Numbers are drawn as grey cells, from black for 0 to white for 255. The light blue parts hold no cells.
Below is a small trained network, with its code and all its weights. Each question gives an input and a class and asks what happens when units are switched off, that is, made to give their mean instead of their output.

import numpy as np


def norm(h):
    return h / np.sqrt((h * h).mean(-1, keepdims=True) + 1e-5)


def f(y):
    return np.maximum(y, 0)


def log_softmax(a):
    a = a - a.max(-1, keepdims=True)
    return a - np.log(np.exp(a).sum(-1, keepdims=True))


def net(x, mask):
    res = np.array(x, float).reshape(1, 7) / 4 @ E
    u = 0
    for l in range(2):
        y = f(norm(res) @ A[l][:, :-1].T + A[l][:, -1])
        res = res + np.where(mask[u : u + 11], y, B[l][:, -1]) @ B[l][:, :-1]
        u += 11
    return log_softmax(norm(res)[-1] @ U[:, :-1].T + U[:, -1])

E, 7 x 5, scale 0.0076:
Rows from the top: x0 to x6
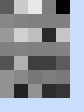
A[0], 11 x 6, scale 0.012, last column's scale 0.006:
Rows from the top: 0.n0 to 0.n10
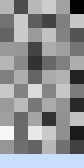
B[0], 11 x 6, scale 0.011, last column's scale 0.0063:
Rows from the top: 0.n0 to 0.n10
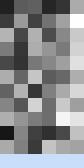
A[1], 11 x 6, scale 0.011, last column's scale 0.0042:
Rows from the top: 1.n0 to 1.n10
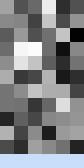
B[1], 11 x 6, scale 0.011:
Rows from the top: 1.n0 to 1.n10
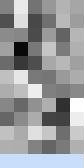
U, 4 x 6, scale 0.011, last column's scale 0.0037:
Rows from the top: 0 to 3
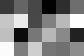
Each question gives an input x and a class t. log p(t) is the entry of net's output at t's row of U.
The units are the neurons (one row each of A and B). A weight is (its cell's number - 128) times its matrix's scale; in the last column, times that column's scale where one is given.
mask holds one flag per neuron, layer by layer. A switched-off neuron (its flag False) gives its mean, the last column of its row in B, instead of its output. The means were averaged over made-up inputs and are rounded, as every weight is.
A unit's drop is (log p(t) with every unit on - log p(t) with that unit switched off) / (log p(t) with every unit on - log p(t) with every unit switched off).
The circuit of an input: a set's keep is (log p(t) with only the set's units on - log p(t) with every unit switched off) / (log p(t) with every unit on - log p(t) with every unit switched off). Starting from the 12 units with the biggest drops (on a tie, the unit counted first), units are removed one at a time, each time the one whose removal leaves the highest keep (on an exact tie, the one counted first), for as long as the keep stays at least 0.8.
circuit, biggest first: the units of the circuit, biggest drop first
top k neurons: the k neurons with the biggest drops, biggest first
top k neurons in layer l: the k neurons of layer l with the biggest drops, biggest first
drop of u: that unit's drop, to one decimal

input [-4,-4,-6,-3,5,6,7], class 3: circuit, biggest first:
[0.n1 1.n9]
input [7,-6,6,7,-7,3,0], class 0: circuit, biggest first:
[0.n9]
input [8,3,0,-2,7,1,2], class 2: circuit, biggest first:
[1.n3 1.n4]
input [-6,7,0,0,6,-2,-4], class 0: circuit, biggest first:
[1.n8 0.n8]
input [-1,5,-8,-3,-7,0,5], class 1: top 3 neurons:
[1.n5 0.n1 1.n0]
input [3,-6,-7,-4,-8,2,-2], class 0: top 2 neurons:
[0.n9 0.n0]
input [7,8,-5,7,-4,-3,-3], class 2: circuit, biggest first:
[1.n3 0.n4 1.n9]
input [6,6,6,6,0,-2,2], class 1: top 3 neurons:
[0.n8 0.n1 0.n6]
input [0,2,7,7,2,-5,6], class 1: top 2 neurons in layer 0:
[0.n8 0.n1]
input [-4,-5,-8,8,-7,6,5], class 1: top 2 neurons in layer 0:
[0.n1 0.n10]
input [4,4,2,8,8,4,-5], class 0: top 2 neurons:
[0.n1 0.n8]
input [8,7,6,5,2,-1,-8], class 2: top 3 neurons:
[1.n3 1.n4 0.n8]
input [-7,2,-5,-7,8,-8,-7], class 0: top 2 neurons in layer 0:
[0.n8 0.n2]
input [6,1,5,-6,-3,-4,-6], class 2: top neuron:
[1.n3]
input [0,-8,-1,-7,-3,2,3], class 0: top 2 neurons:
[0.n9 0.n0]
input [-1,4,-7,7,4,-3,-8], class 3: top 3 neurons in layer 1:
[1.n6 1.n2 1.n4]
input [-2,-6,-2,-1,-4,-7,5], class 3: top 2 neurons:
[1.n9 0.n1]
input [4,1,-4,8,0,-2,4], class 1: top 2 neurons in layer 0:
[0.n2 0.n5]
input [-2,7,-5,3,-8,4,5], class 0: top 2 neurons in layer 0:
[0.n9 0.n0]
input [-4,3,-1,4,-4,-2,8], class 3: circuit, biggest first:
[1.n9]
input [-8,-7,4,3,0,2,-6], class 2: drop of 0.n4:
0.1
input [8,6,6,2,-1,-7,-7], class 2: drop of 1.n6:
-0.1
